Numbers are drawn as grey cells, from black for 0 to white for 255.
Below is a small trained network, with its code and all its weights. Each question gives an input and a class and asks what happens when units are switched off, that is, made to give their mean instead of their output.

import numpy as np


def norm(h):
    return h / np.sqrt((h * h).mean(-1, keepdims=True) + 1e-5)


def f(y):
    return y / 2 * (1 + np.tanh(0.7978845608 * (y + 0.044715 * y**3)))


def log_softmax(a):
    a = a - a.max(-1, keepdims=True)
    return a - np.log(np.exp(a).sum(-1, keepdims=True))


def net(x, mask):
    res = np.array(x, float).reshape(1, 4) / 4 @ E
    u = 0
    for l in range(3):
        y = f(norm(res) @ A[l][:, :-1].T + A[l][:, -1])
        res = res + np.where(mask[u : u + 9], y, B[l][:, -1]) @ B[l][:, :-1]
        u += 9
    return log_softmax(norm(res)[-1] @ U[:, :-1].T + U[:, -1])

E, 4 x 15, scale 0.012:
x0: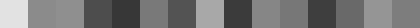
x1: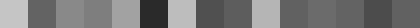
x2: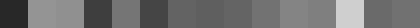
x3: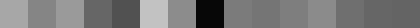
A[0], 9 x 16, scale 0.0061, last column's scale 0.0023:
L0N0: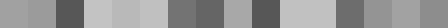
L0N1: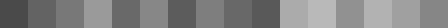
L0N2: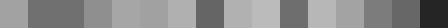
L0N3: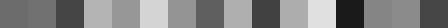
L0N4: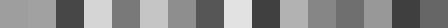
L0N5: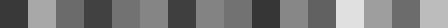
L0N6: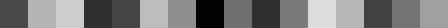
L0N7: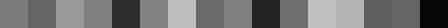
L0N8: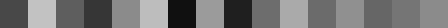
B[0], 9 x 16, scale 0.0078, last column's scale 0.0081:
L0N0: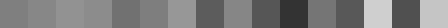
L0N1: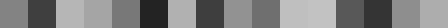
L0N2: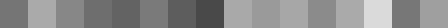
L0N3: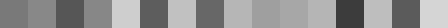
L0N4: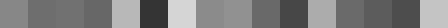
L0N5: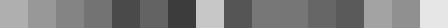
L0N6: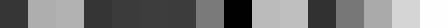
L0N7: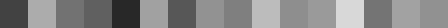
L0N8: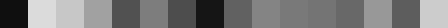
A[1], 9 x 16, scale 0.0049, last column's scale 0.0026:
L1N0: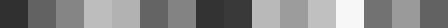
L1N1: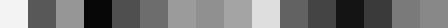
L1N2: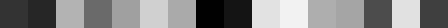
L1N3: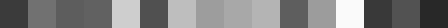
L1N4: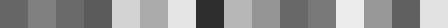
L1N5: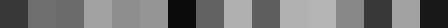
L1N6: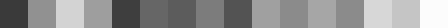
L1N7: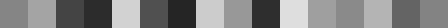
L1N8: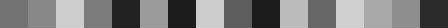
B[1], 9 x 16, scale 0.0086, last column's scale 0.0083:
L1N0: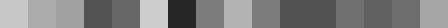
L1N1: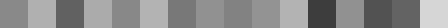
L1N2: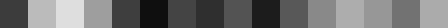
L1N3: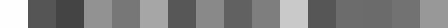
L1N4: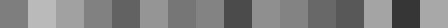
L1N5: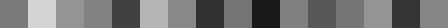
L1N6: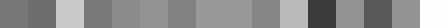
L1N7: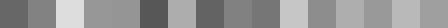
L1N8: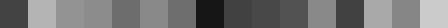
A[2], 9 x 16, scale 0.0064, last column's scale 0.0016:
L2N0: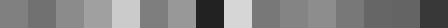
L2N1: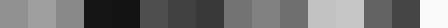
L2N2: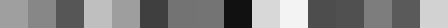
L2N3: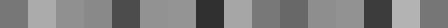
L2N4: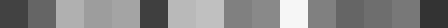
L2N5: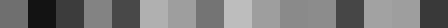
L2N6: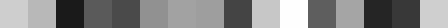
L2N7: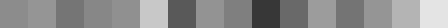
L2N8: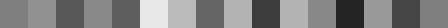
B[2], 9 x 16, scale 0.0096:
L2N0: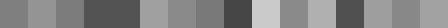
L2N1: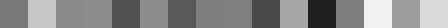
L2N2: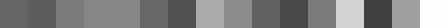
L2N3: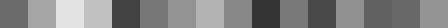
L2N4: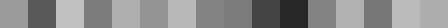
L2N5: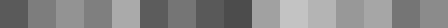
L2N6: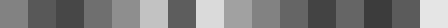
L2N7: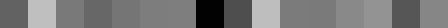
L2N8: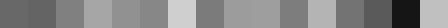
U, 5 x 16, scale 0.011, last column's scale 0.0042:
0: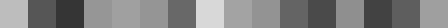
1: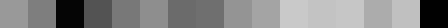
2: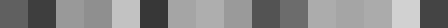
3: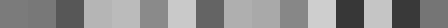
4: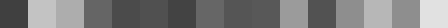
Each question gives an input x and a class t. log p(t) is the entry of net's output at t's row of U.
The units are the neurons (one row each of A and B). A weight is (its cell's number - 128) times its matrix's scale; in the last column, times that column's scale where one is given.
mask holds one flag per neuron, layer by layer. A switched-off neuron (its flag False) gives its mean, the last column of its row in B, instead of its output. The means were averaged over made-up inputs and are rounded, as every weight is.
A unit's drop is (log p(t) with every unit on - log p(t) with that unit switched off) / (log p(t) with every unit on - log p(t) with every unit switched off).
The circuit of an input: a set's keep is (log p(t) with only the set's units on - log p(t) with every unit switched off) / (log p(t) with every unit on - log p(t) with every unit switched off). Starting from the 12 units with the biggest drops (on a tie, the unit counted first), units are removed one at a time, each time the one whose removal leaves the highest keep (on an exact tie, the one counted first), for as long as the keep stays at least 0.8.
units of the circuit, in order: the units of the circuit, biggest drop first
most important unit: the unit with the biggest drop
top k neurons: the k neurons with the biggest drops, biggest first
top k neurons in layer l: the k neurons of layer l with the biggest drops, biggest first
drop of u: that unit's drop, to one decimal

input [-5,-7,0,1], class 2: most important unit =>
L0N3
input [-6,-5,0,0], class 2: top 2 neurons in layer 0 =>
L0N6, L0N5
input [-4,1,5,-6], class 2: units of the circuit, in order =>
L0N6, L2N4
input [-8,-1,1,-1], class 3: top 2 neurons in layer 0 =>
L0N3, L0N0
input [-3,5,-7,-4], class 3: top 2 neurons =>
L0N6, L1N6
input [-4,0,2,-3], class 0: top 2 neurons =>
L0N6, L0N8
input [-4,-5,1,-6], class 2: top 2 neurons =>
L2N4, L0N6
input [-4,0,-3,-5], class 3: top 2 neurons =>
L0N6, L0N5
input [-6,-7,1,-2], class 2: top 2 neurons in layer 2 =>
L2N4, L2N1
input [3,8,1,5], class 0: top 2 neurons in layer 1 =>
L1N1, L1N8
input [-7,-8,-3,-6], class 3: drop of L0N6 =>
0.3
